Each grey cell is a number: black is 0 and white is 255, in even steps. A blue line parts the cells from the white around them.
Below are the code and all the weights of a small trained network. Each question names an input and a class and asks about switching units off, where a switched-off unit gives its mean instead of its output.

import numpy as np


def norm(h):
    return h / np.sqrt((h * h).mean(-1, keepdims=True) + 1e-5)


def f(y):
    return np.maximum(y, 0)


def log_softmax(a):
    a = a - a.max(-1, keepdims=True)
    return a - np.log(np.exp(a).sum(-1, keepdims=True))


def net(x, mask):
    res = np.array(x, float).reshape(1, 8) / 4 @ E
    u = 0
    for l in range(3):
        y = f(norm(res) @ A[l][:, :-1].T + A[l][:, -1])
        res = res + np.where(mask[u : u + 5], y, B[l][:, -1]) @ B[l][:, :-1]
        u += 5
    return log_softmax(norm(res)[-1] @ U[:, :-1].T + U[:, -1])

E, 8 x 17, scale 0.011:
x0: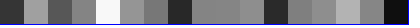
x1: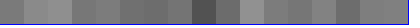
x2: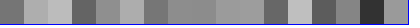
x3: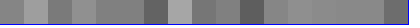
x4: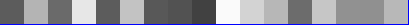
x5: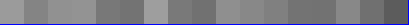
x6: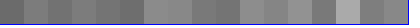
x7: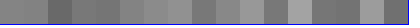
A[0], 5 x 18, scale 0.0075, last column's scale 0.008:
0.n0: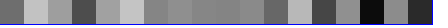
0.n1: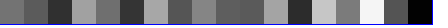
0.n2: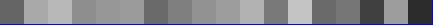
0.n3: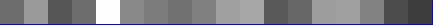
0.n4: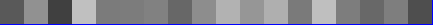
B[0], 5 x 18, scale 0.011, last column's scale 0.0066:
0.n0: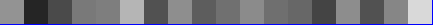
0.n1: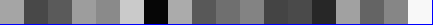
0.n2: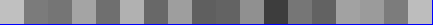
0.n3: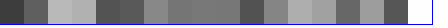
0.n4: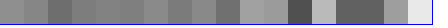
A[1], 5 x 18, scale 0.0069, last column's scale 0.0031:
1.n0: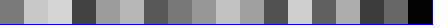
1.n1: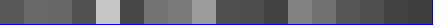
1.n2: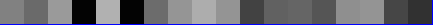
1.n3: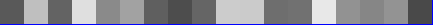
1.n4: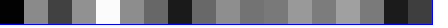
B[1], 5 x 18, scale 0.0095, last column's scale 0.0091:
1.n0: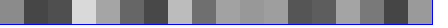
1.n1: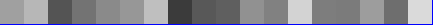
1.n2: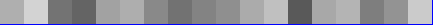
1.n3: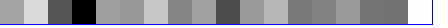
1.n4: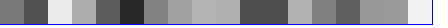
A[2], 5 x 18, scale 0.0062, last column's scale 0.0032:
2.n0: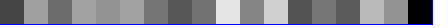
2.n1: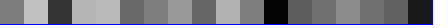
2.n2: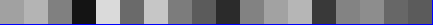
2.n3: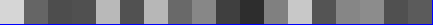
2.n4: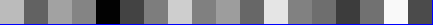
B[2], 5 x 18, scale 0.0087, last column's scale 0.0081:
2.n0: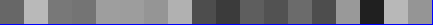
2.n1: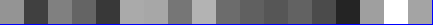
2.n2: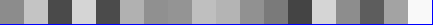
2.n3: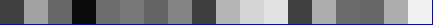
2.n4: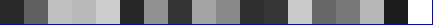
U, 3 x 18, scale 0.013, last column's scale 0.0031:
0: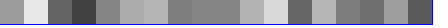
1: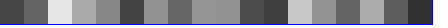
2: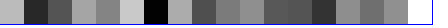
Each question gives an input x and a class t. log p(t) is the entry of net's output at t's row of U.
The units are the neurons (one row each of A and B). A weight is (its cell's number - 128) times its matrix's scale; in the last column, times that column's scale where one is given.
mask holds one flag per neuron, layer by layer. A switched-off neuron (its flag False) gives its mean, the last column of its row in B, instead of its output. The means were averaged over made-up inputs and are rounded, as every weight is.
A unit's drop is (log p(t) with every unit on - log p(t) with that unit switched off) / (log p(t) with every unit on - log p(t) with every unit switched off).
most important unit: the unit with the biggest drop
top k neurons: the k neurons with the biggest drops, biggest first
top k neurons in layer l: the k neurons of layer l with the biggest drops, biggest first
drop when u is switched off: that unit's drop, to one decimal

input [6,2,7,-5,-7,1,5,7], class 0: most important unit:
1.n1
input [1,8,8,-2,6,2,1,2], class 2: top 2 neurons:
0.n0, 0.n2
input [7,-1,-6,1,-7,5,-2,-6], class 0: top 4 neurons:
1.n2, 1.n1, 2.n3, 2.n4
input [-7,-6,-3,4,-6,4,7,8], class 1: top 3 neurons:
2.n4, 1.n3, 1.n1
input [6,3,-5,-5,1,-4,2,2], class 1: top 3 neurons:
0.n3, 1.n4, 0.n0
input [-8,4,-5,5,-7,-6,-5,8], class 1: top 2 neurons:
2.n4, 1.n3
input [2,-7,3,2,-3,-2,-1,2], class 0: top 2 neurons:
0.n1, 1.n1
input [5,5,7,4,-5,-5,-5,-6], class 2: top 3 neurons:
0.n0, 1.n3, 2.n4
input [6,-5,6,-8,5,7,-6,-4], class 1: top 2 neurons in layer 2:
2.n3, 2.n2
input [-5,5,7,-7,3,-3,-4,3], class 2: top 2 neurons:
0.n2, 1.n4
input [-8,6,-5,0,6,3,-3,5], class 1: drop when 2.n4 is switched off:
1.6
